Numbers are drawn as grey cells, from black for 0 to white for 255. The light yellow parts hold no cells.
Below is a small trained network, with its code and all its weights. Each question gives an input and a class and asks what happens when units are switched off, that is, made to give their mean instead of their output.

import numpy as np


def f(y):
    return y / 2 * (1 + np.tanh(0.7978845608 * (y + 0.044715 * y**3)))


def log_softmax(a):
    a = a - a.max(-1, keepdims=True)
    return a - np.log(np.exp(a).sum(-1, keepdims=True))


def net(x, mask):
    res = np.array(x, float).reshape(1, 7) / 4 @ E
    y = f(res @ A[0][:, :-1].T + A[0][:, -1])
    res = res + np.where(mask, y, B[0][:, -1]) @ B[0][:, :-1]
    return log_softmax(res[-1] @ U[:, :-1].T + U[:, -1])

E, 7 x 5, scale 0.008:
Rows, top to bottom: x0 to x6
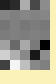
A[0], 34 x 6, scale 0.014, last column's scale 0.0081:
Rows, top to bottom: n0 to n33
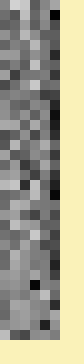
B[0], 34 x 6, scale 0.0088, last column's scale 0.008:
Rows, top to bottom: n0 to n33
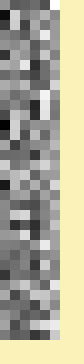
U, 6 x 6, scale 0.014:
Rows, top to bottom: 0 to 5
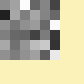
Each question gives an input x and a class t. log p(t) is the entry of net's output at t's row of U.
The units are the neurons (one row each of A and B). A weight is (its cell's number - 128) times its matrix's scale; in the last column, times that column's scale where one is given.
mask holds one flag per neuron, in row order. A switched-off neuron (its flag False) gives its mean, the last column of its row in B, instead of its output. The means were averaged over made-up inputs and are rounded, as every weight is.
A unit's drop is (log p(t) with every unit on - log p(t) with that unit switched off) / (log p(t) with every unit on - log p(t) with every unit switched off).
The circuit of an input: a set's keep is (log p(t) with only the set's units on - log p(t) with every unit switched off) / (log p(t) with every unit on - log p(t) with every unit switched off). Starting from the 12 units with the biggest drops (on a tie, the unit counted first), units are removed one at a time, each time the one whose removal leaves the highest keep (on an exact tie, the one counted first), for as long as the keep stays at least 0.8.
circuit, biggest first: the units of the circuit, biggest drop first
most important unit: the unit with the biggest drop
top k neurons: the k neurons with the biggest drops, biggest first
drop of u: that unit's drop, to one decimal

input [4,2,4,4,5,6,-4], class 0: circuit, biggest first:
n28
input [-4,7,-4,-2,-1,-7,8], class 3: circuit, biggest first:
n22; n20; n30
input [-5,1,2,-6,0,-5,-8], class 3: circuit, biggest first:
n33; n15
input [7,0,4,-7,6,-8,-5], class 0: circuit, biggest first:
n8; n23
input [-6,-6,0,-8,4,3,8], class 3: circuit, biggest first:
n22; n20
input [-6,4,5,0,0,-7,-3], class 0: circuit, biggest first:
n6; n23
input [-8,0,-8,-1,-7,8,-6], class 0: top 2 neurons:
n21; n17
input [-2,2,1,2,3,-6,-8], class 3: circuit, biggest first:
n33; n15
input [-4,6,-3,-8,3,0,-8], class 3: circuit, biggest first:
n33; n15
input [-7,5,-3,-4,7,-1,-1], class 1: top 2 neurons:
n18; n12
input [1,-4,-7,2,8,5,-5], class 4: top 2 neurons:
n32; n24
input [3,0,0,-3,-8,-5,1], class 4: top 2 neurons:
n29; n16
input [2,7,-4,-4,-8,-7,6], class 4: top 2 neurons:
n29; n14
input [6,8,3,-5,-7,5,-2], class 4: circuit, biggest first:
n16
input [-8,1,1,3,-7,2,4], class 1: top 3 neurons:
n18; n12; n32
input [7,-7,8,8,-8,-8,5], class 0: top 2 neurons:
n8; n6
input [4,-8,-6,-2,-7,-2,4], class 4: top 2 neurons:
n29; n16
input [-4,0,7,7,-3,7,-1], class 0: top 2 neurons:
n21; n17
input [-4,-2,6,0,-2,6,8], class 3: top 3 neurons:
n0; n22; n20
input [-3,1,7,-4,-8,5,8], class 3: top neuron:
n0
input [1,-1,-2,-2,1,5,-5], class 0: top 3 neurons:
n28; n0; n21
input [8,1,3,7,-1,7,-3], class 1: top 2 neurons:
n13; n2
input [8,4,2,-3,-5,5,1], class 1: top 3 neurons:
n13; n2; n1
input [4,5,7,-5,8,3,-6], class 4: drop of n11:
0.0
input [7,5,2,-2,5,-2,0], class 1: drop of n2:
0.1
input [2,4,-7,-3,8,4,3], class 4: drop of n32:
0.3
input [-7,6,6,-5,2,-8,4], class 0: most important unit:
n6
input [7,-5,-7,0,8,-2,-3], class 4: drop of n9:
0.2
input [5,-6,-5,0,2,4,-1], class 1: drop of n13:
0.2
